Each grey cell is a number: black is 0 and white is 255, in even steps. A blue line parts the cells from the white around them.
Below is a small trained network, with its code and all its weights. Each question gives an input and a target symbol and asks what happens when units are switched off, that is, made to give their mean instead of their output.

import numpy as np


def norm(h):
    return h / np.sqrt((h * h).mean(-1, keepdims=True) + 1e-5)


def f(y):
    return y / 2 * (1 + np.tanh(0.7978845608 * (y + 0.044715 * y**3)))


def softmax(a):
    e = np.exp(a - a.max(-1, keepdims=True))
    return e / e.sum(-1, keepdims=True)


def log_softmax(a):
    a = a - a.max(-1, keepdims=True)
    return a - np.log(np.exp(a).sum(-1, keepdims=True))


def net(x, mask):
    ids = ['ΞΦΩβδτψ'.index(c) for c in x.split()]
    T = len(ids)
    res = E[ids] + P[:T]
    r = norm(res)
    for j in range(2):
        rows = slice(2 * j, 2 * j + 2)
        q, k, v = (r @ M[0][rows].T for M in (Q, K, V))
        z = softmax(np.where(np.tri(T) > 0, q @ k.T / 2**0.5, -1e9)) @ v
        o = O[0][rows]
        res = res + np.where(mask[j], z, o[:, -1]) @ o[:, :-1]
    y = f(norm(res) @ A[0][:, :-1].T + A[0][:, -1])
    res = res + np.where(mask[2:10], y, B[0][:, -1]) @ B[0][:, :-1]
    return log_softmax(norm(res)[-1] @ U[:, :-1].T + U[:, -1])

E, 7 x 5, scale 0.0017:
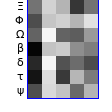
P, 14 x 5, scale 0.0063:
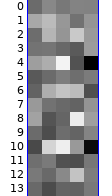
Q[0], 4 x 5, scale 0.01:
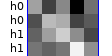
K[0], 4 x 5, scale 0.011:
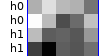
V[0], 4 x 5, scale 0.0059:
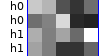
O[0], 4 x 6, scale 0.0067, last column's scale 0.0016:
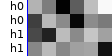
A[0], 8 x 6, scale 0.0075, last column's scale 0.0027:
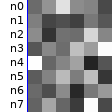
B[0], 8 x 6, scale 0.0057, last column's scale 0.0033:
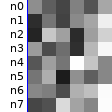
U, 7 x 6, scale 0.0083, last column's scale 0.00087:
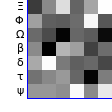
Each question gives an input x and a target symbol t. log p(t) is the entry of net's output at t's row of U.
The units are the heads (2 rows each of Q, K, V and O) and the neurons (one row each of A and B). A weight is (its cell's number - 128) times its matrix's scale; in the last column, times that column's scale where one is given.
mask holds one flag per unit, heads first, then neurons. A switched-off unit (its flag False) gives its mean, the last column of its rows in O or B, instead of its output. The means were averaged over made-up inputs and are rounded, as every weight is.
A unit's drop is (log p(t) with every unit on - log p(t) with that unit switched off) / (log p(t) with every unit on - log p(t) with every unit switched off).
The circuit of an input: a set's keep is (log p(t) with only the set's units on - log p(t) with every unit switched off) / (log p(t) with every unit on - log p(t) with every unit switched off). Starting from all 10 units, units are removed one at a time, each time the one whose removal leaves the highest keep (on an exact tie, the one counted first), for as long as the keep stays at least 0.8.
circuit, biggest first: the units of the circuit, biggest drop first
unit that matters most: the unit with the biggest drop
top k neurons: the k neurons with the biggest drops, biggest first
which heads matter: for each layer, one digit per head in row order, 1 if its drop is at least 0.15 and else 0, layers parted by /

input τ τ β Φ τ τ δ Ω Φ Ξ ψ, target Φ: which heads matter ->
11
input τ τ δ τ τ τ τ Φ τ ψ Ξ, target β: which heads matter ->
11
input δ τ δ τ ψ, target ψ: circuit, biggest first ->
(n4, h0)
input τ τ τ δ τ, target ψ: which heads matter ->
10
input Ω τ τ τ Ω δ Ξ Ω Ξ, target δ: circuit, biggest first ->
(h1, h0)
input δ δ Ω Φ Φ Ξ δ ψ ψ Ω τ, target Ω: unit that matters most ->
h1
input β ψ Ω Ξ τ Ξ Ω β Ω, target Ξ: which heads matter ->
10
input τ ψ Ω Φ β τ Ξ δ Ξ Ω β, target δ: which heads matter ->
11
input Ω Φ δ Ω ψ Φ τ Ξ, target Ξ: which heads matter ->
00
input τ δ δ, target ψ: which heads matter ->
11
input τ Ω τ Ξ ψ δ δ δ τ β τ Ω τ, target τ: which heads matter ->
10
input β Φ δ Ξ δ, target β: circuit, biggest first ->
(h1, n2)
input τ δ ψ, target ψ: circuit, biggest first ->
(h0, h1)
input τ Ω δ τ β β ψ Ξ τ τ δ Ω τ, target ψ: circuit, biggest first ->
(h1, h0)
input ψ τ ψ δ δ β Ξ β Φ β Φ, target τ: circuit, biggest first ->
(n6, n0, n7)
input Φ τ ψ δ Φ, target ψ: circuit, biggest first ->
(n4, h0)
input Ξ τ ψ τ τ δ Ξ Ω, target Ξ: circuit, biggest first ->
(n7)
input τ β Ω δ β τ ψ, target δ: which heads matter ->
01
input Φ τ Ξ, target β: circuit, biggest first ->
(h0, h1, n0)
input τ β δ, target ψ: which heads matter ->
11
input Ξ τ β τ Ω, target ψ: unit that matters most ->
n4
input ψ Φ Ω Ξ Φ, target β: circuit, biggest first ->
(h1, n0, n2)
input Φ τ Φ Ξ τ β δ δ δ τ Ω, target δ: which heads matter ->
10
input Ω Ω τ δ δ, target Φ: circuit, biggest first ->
(h0, h1, n6)
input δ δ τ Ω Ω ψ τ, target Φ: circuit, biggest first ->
(n3, h0)
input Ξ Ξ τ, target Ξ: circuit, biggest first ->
(h0, n7)
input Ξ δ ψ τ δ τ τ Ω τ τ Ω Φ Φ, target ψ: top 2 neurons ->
(n4, n7)
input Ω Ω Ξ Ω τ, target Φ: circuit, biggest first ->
(h0, h1)
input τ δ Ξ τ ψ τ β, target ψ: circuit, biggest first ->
(h0, h1)
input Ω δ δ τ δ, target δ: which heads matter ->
10
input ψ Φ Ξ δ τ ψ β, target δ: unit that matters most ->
h1
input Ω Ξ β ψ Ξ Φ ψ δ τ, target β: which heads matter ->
10
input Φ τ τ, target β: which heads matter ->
11
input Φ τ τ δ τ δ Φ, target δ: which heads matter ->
01
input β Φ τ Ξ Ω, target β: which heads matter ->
01
